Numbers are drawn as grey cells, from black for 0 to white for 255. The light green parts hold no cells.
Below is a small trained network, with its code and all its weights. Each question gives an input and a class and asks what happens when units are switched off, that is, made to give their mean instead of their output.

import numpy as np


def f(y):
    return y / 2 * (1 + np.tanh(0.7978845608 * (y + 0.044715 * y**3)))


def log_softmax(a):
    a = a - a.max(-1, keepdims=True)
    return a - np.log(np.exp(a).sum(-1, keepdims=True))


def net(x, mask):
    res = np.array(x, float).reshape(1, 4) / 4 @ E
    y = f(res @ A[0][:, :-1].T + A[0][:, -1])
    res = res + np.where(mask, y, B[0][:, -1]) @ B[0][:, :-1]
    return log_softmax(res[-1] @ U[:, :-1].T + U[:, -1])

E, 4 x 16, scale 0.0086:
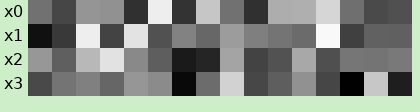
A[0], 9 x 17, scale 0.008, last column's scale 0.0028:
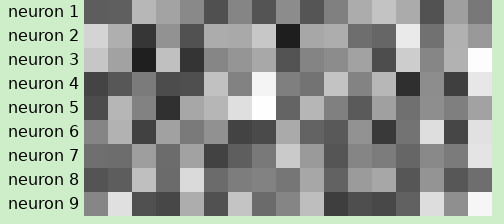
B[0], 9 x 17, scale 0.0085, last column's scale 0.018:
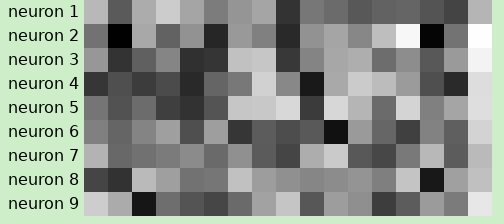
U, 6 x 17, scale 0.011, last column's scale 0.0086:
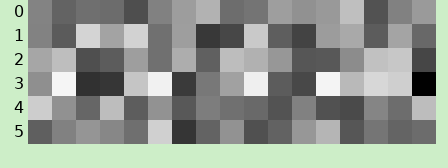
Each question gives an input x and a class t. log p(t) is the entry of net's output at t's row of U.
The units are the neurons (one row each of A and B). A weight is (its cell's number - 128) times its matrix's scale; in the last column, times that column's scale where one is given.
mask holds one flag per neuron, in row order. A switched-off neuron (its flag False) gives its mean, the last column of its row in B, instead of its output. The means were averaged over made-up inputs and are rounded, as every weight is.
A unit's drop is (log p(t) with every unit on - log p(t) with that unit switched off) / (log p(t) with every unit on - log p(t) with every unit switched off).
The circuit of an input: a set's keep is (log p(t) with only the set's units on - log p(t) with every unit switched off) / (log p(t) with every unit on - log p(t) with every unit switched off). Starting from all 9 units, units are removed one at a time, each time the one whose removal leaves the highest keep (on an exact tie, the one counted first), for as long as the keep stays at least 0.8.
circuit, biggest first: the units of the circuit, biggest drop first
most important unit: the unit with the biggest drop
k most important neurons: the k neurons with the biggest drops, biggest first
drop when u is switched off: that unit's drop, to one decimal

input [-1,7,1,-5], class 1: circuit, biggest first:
(neuron 4; neuron 9)
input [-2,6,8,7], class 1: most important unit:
neuron 8
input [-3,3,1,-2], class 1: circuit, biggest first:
(neuron 4; neuron 5)
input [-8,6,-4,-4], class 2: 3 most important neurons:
(neuron 2; neuron 4; neuron 9)
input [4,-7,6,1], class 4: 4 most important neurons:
(neuron 6; neuron 5; neuron 4; neuron 8)
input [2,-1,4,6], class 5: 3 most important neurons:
(neuron 9; neuron 3; neuron 1)
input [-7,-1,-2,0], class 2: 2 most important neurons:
(neuron 4; neuron 9)
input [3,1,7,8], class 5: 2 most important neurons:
(neuron 9; neuron 3)
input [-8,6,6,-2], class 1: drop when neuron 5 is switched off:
0.1
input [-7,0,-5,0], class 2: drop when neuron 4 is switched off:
0.3
